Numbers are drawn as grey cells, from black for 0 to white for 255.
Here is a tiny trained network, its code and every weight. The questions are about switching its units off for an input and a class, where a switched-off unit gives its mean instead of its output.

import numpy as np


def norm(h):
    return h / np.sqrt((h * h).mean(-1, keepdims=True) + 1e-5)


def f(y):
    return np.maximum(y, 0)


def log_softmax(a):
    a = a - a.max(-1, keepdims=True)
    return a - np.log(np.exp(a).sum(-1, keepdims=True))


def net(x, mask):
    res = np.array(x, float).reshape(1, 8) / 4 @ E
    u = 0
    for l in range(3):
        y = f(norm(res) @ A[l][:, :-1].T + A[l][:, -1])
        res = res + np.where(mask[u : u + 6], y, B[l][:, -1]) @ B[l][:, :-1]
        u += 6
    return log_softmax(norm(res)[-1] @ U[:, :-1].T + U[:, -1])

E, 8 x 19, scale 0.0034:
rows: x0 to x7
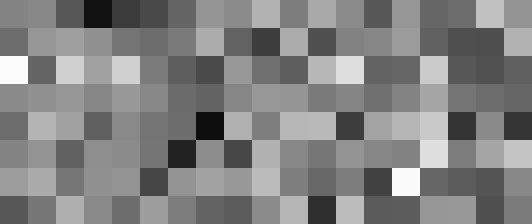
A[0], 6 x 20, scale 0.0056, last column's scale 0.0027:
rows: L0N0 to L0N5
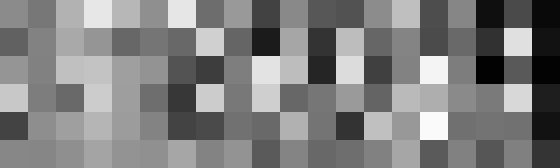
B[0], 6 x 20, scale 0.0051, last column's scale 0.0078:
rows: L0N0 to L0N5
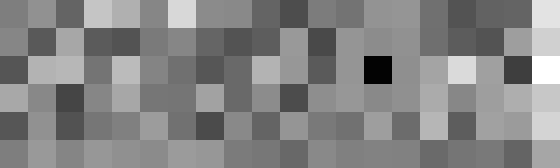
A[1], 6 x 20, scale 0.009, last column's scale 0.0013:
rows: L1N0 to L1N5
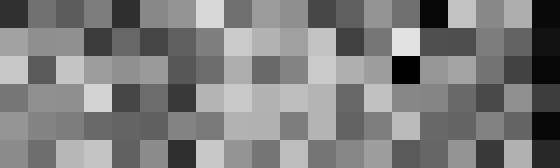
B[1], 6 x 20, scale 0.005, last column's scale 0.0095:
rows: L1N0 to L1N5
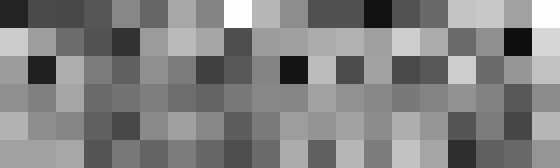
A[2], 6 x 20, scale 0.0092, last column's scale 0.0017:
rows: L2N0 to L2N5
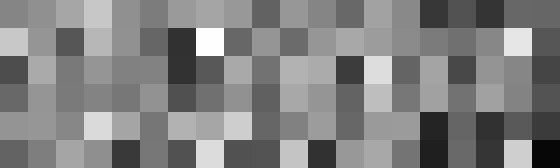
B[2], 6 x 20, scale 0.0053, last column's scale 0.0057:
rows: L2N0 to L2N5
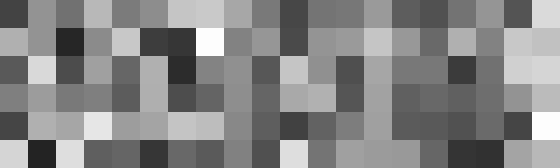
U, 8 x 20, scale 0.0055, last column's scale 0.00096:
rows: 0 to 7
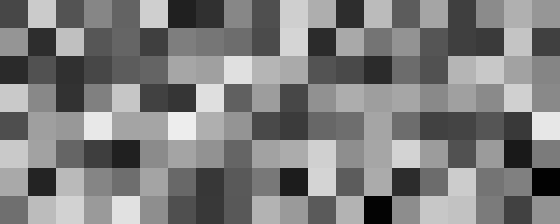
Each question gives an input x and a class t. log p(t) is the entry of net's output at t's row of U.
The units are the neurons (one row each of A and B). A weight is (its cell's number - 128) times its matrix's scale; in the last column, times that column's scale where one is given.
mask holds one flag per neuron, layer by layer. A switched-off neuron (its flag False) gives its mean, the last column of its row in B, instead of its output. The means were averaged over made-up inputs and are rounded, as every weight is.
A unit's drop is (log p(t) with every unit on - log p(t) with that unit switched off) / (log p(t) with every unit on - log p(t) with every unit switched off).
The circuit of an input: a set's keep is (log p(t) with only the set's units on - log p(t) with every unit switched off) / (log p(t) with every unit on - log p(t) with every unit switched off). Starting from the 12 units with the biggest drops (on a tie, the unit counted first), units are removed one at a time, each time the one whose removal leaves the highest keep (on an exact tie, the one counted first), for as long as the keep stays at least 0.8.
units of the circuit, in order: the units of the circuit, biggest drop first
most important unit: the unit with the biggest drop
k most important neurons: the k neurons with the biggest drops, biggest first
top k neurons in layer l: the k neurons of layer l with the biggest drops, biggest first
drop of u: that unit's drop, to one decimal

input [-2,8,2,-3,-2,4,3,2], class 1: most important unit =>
L0N1
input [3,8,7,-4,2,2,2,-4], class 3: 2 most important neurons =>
[L0N3; L2N1]
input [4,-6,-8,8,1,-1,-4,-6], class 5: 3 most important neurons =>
[L1N1; L1N4; L0N1]
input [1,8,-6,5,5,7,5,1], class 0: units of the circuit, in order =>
[L0N4; L2N2]
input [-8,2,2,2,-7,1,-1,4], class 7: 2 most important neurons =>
[L0N2; L2N4]
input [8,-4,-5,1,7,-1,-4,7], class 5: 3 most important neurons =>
[L1N1; L0N2; L1N4]
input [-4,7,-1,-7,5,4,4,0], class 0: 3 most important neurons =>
[L0N4; L2N2; L2N3]
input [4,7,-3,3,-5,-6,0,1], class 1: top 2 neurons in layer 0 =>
[L0N1; L0N2]
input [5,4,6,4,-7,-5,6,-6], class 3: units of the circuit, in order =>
[L2N1; L0N3]
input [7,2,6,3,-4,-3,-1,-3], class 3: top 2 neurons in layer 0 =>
[L0N3; L0N2]
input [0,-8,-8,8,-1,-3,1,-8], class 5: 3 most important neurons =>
[L1N1; L1N4; L0N1]
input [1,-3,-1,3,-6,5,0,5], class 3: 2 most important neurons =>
[L0N3; L1N0]
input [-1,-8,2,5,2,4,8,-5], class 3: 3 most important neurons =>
[L0N3; L1N0; L2N1]
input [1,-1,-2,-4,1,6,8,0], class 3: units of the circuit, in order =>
[L0N3]
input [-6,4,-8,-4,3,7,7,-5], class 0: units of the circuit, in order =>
[L0N4; L2N2; L0N2]
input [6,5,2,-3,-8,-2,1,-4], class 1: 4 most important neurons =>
[L0N1; L2N5; L0N2; L1N5]
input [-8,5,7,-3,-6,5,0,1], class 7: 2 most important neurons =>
[L0N2; L0N1]
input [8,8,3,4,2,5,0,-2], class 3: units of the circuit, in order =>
[L0N3; L2N1]
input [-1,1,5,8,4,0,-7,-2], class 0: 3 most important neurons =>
[L0N4; L2N2; L1N0]
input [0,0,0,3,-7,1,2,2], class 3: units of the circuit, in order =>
[L0N3]
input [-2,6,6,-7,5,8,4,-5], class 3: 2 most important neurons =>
[L0N3; L2N1]
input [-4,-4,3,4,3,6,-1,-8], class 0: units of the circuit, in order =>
[L0N4; L2N2]
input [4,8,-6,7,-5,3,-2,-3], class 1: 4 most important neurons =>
[L0N1; L2N5; L1N5; L0N2]
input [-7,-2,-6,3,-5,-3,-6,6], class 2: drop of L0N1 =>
-0.1
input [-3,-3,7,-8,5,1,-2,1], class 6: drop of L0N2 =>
-0.1
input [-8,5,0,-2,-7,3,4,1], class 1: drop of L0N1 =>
1.5
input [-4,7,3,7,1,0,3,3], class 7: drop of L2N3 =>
0.0
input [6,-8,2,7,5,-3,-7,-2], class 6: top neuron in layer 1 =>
[L1N2]
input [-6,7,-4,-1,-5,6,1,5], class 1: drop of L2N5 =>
0.1
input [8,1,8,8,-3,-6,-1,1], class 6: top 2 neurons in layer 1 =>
[L1N2; L1N0]
